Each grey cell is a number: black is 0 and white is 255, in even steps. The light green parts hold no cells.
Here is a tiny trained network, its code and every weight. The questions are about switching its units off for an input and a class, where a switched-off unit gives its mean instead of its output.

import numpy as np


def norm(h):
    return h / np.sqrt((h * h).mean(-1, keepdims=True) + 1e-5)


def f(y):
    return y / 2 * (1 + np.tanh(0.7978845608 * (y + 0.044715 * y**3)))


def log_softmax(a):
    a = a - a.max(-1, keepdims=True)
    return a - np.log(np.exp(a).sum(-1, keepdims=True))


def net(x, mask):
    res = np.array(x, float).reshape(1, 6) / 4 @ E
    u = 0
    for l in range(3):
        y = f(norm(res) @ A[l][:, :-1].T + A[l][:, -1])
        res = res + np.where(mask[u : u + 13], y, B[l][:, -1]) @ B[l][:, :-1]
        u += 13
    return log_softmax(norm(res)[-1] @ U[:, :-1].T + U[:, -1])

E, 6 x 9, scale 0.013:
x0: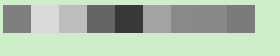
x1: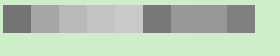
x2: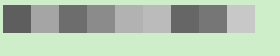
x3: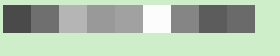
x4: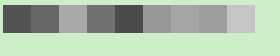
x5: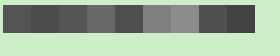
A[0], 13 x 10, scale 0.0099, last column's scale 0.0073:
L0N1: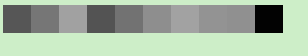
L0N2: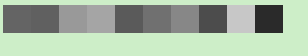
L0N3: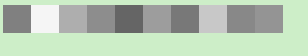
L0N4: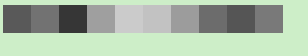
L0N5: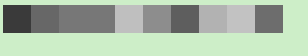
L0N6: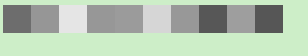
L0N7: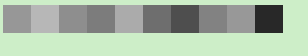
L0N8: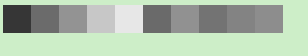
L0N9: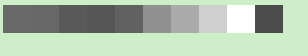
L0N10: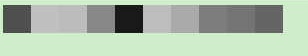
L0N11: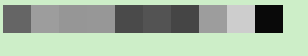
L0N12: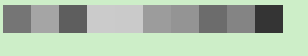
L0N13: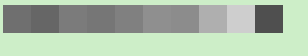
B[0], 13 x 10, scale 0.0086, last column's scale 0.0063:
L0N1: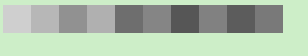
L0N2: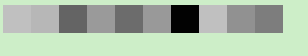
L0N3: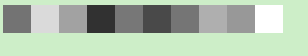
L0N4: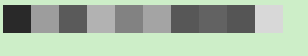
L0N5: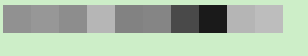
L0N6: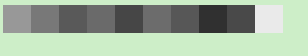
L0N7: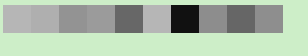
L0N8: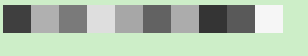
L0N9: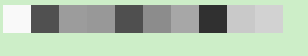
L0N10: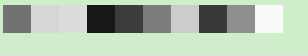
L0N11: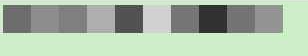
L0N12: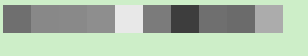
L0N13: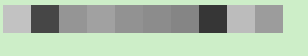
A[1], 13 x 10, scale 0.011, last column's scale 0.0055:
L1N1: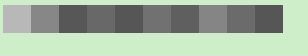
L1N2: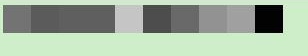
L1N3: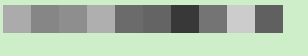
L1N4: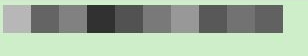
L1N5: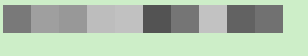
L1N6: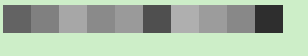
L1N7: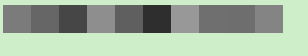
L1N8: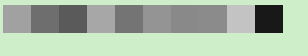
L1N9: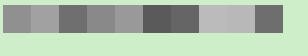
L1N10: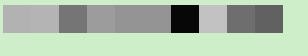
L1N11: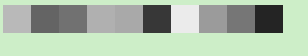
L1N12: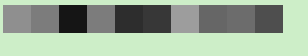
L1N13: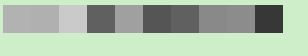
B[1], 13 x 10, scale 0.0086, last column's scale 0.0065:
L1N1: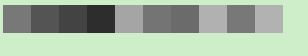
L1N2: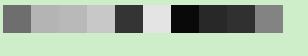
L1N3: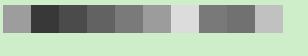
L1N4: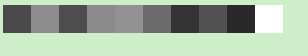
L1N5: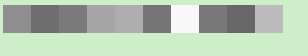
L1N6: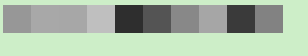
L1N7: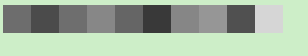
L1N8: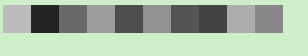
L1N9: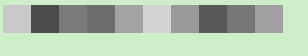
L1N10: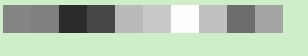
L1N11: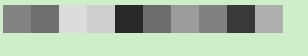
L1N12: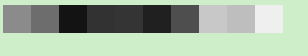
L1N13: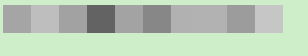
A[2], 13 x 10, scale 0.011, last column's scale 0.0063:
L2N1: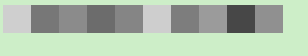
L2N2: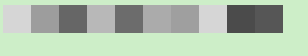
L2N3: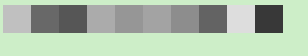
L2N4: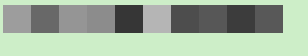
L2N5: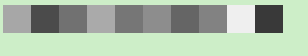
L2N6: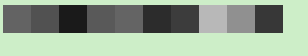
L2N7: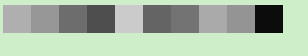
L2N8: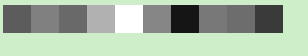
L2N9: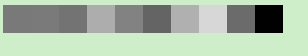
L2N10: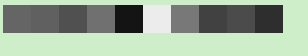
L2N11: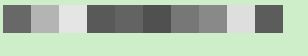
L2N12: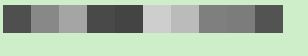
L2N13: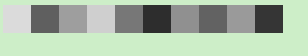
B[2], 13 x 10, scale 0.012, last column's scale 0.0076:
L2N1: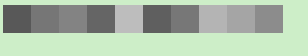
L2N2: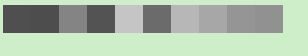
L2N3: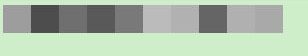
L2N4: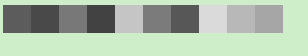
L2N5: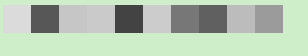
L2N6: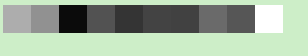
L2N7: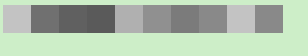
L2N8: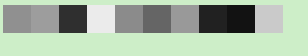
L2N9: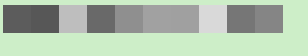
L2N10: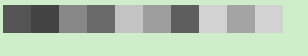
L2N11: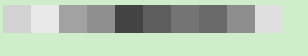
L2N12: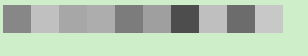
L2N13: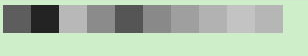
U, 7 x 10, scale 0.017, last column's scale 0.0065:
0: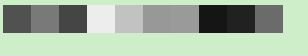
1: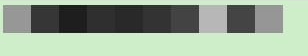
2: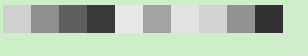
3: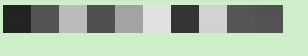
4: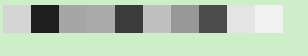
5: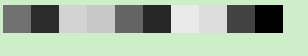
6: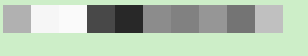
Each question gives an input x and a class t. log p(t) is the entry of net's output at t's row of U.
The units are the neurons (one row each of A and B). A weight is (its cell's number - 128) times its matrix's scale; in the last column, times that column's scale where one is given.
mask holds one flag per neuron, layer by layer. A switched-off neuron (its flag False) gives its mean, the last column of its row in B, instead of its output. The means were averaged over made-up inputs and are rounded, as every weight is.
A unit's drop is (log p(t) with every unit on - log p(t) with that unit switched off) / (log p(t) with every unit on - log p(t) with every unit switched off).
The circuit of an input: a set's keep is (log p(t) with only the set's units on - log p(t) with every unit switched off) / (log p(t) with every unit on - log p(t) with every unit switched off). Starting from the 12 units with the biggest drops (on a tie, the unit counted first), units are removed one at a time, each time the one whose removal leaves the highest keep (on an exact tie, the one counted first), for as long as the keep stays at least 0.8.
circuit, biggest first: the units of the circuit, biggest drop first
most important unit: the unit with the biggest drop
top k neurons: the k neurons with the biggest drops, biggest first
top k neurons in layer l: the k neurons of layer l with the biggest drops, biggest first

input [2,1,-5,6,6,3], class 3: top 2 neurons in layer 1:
(L1N4, L1N13)
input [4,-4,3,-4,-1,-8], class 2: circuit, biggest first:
(L0N10, L1N10)
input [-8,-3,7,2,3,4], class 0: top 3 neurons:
(L0N4, L2N8, L0N8)
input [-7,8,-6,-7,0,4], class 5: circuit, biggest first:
(L1N11)
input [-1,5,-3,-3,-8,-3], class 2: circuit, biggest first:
(L1N10, L1N13)
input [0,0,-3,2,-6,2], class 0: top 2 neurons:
(L0N6, L0N4)
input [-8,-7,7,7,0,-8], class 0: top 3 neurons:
(L2N8, L0N4, L0N8)
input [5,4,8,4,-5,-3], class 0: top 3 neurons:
(L0N12, L2N8, L0N8)
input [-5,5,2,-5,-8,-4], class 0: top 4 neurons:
(L0N8, L2N8, L0N12, L0N3)
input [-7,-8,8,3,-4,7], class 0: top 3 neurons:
(L0N4, L2N8, L0N6)
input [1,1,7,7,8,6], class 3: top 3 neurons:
(L2N10, L0N6, L2N4)
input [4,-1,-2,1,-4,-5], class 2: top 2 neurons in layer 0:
(L0N7, L0N8)
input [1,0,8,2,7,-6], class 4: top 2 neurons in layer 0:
(L0N9, L0N13)
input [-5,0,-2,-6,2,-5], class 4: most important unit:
L0N6
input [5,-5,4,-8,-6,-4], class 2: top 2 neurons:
(L1N10, L0N6)
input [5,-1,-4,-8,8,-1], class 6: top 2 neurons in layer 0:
(L0N6, L0N10)
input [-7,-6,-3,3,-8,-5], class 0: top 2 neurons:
(L0N6, L2N8)
